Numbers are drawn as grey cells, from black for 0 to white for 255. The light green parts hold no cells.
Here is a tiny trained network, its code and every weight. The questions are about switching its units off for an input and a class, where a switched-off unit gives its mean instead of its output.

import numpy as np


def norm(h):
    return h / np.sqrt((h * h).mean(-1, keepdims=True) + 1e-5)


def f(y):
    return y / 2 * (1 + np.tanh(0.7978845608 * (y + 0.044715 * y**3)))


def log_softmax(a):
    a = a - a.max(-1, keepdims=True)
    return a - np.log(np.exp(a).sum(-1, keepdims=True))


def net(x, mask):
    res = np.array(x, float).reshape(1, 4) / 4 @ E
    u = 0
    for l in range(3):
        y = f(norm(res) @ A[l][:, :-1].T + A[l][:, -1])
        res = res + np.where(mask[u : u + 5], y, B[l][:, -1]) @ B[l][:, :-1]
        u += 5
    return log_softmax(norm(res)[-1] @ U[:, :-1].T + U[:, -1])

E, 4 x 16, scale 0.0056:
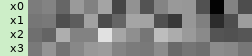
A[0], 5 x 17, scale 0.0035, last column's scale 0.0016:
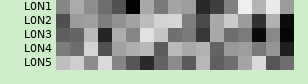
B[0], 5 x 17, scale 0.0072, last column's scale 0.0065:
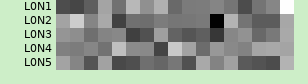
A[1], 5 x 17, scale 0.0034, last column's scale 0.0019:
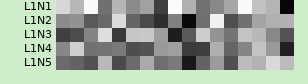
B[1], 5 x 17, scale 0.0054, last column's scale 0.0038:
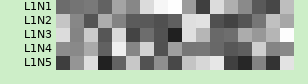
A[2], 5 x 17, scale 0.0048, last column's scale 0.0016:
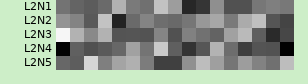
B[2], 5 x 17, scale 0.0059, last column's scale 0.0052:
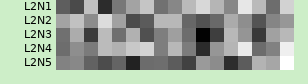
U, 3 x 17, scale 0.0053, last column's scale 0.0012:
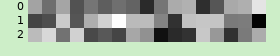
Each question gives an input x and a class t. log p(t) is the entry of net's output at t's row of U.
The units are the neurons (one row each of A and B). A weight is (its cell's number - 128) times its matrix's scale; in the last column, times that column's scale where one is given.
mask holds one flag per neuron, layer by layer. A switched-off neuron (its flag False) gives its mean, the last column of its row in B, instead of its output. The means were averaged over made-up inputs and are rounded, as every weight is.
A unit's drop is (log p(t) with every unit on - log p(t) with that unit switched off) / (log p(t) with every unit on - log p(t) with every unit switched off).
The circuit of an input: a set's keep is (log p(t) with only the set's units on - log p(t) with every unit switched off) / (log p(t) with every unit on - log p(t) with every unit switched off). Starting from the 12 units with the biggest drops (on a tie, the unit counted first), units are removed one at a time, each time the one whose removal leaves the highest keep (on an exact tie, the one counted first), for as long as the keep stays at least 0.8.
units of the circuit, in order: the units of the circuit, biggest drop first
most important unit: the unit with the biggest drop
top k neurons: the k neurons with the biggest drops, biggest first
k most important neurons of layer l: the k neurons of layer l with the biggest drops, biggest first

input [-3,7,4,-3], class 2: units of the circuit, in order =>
L0N2
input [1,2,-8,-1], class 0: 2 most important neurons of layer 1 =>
L1N2, L1N1
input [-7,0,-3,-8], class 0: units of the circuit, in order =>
L0N1, L1N3, L2N5, L1N5
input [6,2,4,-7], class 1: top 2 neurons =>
L1N3, L2N4
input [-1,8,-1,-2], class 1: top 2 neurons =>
L2N1, L1N3
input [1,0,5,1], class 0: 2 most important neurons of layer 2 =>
L2N5, L2N3
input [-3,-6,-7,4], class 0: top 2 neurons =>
L1N5, L1N3
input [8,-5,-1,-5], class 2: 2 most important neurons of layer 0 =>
L0N1, L0N5
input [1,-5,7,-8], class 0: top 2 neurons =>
L2N5, L2N4
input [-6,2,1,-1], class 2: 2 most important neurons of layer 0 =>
L0N2, L0N3
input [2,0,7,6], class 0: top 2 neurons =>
L1N1, L2N5
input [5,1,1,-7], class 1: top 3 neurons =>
L1N3, L0N4, L2N4
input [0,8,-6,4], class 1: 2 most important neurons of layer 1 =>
L1N3, L1N5
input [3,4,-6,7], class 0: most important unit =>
L1N2
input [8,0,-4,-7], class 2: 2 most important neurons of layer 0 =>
L0N5, L0N4
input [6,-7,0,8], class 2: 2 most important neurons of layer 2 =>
L2N3, L2N2
